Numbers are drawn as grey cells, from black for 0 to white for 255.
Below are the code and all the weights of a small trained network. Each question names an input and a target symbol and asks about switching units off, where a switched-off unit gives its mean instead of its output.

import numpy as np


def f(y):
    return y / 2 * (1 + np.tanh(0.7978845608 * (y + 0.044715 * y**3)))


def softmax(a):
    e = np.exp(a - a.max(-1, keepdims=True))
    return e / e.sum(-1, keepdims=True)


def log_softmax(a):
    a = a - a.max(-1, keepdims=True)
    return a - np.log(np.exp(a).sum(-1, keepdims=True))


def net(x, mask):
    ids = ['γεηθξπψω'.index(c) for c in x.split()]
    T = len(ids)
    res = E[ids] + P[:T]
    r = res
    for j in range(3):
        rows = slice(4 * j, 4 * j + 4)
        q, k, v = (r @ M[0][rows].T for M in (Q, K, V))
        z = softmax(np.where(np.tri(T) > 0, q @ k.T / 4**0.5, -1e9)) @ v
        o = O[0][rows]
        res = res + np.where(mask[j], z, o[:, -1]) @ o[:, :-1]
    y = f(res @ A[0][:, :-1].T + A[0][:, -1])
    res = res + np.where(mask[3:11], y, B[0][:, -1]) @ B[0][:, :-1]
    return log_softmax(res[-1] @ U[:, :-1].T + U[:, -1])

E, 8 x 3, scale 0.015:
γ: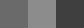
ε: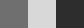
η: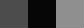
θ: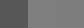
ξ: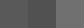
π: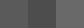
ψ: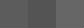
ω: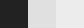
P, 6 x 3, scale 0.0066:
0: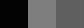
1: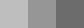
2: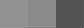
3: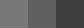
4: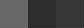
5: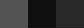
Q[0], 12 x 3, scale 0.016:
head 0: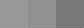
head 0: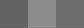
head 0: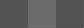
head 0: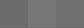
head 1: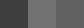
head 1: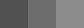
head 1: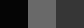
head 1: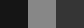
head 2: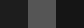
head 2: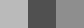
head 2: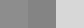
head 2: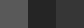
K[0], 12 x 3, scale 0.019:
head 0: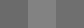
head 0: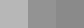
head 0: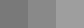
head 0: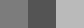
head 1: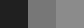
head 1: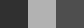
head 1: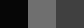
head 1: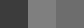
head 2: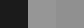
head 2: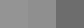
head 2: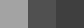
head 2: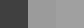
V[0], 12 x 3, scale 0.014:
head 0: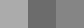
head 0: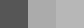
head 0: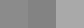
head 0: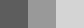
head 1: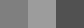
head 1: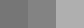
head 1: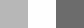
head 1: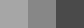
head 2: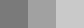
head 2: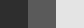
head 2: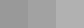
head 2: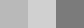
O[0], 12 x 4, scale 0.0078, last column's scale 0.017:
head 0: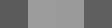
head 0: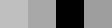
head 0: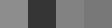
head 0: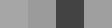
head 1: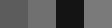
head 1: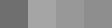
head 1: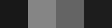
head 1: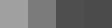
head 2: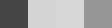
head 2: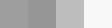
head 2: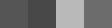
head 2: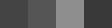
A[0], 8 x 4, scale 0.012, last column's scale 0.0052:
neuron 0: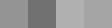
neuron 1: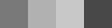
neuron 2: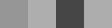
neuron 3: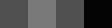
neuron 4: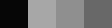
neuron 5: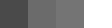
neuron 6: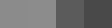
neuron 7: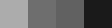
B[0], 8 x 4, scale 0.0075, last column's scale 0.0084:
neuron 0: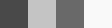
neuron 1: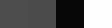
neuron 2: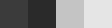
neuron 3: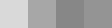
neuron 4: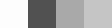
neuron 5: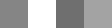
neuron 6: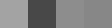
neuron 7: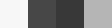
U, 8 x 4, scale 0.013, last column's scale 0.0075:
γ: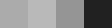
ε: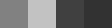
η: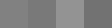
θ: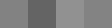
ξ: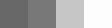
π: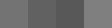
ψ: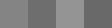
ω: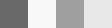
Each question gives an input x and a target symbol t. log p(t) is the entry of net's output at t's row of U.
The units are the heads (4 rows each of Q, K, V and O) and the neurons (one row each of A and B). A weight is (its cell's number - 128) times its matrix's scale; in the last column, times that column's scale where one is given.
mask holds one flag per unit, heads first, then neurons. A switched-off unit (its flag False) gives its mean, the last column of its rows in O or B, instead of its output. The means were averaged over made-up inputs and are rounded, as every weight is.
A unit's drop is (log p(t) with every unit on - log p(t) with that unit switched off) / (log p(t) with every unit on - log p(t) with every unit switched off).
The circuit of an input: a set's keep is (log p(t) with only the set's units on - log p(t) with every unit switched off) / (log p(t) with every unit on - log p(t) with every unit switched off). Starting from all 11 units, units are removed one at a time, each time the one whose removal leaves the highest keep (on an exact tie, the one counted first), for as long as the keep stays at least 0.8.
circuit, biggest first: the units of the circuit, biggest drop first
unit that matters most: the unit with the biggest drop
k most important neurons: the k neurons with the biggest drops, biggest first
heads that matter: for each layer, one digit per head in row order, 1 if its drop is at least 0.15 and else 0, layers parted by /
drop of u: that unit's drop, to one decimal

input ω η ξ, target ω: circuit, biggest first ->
[head 2]
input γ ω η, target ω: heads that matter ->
101
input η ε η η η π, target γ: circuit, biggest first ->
[head 2; head 1]
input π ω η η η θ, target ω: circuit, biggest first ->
[head 2; neuron 2]
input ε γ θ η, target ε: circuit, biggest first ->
[neuron 5; head 1]
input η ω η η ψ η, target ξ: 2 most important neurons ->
[neuron 7; neuron 5]
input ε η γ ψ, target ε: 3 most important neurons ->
[neuron 5; neuron 3; neuron 2]
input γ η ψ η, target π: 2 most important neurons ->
[neuron 0; neuron 4]
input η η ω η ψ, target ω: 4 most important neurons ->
[neuron 0; neuron 2; neuron 7; neuron 4]
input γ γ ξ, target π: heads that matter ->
011
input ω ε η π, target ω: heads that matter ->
101
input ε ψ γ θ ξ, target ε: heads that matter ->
011
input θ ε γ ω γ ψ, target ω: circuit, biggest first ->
[head 2; neuron 2]
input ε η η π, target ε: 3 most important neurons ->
[neuron 5; neuron 3; neuron 2]
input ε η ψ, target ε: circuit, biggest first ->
[head 1]
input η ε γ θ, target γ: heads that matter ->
011
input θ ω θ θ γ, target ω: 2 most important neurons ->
[neuron 1; neuron 7]
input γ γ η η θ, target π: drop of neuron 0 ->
0.1
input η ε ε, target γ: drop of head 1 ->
0.7
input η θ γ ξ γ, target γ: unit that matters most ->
head 1
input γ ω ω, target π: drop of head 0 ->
0.3
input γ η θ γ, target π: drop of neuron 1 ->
-0.1
